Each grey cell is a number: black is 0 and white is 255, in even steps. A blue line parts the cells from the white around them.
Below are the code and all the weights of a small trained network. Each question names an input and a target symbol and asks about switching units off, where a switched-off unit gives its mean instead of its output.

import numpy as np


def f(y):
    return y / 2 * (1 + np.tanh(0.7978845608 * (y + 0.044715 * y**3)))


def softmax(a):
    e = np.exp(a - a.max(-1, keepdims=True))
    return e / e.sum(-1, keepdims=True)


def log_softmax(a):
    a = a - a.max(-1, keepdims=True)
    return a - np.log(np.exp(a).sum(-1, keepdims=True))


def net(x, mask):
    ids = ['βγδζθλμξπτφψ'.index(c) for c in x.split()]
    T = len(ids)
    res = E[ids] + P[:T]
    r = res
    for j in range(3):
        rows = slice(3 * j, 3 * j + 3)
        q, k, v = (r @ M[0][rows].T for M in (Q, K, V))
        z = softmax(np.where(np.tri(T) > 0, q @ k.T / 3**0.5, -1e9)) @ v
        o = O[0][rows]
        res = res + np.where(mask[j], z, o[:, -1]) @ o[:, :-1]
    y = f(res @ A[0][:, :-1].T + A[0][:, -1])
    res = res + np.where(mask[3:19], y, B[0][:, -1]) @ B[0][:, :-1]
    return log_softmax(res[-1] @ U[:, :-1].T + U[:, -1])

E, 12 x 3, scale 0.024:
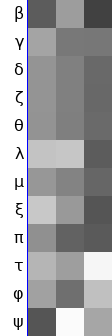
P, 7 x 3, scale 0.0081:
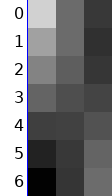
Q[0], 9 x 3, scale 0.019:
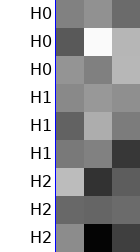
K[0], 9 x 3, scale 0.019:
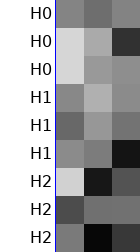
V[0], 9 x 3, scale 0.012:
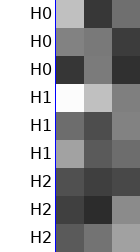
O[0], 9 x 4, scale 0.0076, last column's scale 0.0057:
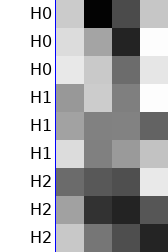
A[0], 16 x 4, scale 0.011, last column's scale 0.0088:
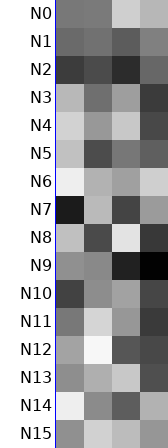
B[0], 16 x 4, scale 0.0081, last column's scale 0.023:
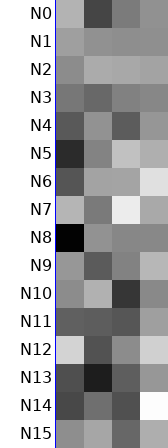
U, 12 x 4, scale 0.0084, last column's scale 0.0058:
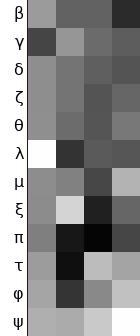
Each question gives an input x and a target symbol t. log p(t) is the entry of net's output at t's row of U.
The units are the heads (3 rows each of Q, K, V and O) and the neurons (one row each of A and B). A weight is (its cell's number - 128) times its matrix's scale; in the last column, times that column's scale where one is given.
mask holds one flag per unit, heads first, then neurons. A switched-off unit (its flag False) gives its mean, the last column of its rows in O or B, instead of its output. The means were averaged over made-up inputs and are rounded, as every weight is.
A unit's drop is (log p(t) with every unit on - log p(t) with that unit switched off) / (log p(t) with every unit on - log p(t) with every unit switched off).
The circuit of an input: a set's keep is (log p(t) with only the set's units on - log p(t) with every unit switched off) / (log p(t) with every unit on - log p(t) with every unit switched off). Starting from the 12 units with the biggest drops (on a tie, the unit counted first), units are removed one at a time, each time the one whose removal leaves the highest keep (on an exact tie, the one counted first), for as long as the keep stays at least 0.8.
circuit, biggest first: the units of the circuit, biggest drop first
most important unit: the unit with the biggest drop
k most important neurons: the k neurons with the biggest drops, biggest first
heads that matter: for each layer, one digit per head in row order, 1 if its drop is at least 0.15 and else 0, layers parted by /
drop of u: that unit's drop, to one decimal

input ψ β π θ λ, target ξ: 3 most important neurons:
[N15 N6 N4]
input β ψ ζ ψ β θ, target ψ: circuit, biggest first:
[H0 N14]
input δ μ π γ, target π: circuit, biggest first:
[H2 N7]
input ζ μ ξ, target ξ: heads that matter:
011
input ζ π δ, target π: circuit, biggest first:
[H0 N7]
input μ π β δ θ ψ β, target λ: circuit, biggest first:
[H0 H2 N12 N7]
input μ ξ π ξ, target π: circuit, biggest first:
[N14 H0]
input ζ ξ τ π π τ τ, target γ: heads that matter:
001
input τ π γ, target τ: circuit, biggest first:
[H0]
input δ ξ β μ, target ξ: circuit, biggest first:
[H0 N7]
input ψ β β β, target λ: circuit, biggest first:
[H0 N12]
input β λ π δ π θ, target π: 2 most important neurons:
[N7 N6]
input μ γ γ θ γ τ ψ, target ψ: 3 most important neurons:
[N7 N14 N13]
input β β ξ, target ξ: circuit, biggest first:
[H0 N4]
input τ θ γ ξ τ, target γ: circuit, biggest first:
[N8 N4 H2]
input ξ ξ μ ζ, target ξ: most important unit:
H1
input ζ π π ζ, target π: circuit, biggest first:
[N7 H2]
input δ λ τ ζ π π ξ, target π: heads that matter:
001
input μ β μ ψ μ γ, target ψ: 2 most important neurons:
[N14 N7]
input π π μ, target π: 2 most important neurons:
[N14 N7]
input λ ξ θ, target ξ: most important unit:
H1
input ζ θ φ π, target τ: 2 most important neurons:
[N14 N2]
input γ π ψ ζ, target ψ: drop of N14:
0.3
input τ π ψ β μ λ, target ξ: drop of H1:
-0.1
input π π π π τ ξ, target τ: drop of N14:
0.2
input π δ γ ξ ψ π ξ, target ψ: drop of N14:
0.2
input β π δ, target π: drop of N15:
0.1
